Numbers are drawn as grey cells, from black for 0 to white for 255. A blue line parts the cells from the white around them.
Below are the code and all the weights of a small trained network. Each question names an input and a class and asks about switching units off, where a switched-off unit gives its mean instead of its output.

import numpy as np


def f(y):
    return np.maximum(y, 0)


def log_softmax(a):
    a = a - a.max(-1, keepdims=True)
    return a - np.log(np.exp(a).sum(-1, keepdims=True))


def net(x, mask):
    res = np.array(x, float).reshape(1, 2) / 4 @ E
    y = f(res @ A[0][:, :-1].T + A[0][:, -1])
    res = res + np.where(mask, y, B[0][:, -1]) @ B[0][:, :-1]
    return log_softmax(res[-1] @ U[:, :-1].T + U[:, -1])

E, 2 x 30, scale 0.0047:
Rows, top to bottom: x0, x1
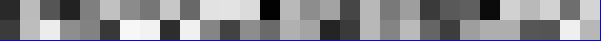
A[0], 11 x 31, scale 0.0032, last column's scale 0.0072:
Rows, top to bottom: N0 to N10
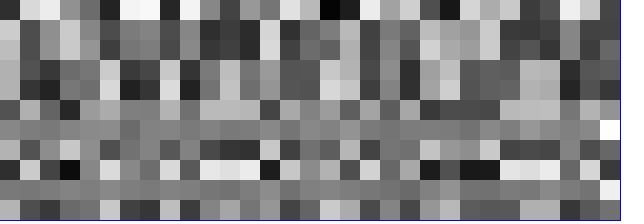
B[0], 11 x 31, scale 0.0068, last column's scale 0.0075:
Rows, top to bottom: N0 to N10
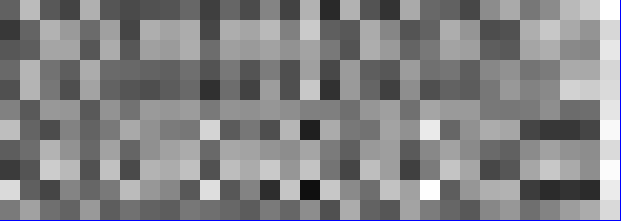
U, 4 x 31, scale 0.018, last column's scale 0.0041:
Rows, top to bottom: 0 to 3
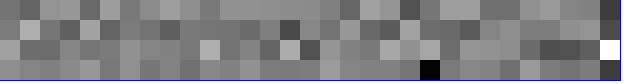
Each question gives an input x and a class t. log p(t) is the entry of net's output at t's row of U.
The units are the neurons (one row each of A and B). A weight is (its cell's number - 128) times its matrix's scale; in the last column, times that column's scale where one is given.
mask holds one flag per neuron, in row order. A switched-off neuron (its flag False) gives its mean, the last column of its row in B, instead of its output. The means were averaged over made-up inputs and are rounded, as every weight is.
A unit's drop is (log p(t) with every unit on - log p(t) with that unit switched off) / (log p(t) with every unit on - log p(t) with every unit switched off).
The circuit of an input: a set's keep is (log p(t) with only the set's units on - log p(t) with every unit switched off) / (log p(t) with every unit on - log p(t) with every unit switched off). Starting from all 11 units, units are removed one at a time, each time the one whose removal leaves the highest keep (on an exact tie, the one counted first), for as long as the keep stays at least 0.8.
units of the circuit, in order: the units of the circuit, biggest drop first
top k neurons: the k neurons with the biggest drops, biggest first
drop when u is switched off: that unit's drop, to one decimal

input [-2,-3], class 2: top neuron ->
(N0)
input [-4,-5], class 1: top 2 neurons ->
(N8, N4)
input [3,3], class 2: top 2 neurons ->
(N1, N4)
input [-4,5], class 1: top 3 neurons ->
(N0, N8, N5)
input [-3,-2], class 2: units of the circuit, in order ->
(N8, N0)
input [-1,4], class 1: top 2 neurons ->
(N0, N5)
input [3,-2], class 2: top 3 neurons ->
(N1, N2, N7)
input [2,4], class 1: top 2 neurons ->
(N0, N9)
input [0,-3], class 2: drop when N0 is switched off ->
0.8
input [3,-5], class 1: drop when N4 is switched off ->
0.2
